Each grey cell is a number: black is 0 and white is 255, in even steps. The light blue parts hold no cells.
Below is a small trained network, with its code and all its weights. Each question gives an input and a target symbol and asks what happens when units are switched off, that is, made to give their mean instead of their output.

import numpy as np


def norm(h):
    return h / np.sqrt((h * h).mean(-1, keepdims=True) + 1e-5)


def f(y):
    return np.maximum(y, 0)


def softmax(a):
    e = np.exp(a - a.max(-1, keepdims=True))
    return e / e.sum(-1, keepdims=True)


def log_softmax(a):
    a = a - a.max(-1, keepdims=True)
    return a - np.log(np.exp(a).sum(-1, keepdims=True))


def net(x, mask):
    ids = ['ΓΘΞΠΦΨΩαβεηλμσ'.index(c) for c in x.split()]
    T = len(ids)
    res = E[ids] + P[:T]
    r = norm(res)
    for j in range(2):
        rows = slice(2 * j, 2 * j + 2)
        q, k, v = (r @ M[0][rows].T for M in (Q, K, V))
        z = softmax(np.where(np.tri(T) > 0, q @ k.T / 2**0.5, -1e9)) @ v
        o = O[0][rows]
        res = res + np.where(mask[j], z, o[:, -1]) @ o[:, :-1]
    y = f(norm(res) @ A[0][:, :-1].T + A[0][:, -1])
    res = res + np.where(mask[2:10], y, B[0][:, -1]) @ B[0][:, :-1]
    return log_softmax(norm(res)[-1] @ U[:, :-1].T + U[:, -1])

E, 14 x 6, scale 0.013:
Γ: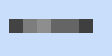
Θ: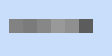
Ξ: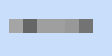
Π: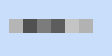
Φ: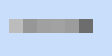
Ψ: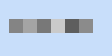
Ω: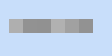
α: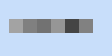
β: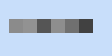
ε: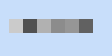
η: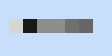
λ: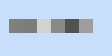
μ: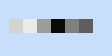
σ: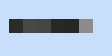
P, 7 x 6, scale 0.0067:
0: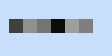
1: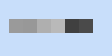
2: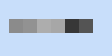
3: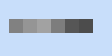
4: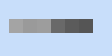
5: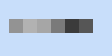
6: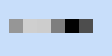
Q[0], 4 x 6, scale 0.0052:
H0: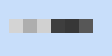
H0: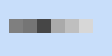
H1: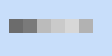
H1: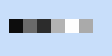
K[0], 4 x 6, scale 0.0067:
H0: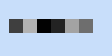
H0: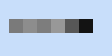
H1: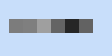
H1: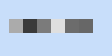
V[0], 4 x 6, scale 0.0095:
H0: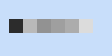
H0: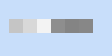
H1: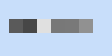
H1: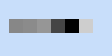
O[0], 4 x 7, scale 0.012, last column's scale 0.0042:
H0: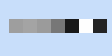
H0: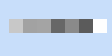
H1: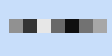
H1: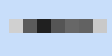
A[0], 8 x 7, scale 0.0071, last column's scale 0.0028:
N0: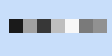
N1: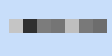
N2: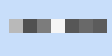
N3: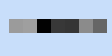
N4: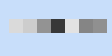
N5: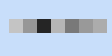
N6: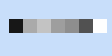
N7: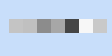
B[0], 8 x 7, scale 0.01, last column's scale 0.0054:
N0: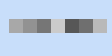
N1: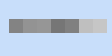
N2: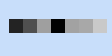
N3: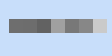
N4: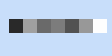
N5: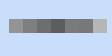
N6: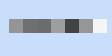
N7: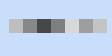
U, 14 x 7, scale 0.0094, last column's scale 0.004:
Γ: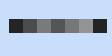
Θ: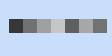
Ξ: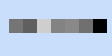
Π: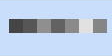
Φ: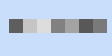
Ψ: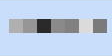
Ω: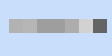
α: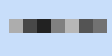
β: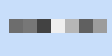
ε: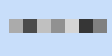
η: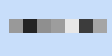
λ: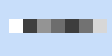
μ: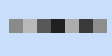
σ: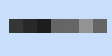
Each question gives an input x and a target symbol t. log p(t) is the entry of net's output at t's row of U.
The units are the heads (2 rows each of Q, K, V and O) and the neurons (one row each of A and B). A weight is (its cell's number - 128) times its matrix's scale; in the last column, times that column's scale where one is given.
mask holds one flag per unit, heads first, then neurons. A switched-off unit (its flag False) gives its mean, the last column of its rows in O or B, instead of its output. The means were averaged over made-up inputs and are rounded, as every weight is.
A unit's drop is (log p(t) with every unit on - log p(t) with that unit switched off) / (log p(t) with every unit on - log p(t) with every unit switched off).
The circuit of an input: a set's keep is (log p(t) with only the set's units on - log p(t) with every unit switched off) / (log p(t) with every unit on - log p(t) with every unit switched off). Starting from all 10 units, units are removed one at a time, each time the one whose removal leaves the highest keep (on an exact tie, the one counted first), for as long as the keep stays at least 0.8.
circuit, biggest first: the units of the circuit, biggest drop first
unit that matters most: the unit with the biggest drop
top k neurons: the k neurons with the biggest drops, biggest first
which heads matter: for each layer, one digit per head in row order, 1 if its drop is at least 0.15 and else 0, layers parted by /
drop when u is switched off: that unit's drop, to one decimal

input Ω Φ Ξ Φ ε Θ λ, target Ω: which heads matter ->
11
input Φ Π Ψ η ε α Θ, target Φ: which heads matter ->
11
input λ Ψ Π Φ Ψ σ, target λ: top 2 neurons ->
(N4 N2)
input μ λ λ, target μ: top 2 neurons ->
(N6 N4)
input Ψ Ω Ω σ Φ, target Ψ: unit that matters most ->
H0
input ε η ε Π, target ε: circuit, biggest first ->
(H0 H1)
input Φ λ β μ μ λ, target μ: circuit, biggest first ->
(H1 H0)
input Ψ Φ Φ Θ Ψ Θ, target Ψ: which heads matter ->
10
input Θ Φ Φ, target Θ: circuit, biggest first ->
(H1 H0)
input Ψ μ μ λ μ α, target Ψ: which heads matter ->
11
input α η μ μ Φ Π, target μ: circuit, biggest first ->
(H0 N4)
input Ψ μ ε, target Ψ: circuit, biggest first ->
(H0 H1)
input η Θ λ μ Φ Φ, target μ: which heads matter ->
01
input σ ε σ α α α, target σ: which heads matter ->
10
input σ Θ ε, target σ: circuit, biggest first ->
(H0)
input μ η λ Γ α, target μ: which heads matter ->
10
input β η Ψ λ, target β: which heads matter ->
11
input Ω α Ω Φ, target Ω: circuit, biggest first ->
(H0 H1)
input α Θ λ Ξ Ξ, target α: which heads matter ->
11
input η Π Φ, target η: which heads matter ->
10
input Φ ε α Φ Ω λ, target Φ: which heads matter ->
11
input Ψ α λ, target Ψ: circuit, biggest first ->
(H0 N7)
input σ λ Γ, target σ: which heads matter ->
11
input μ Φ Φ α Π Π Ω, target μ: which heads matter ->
01
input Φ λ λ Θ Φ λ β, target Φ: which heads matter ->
11
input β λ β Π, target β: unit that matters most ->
H0
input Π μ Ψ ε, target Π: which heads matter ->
10
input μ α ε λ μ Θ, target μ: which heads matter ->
11
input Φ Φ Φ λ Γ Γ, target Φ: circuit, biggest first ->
(H1)
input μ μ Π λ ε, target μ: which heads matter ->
01
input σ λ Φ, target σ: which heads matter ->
10
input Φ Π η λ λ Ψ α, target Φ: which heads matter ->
11
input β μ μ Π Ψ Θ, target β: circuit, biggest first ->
(H1 N0)
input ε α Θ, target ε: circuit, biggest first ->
(H0 H1)
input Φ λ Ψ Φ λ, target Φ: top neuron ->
(N4)
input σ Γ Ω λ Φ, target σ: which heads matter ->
10
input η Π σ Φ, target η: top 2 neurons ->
(N4 N6)
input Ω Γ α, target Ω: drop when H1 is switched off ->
0.4
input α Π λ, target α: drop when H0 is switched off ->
0.2
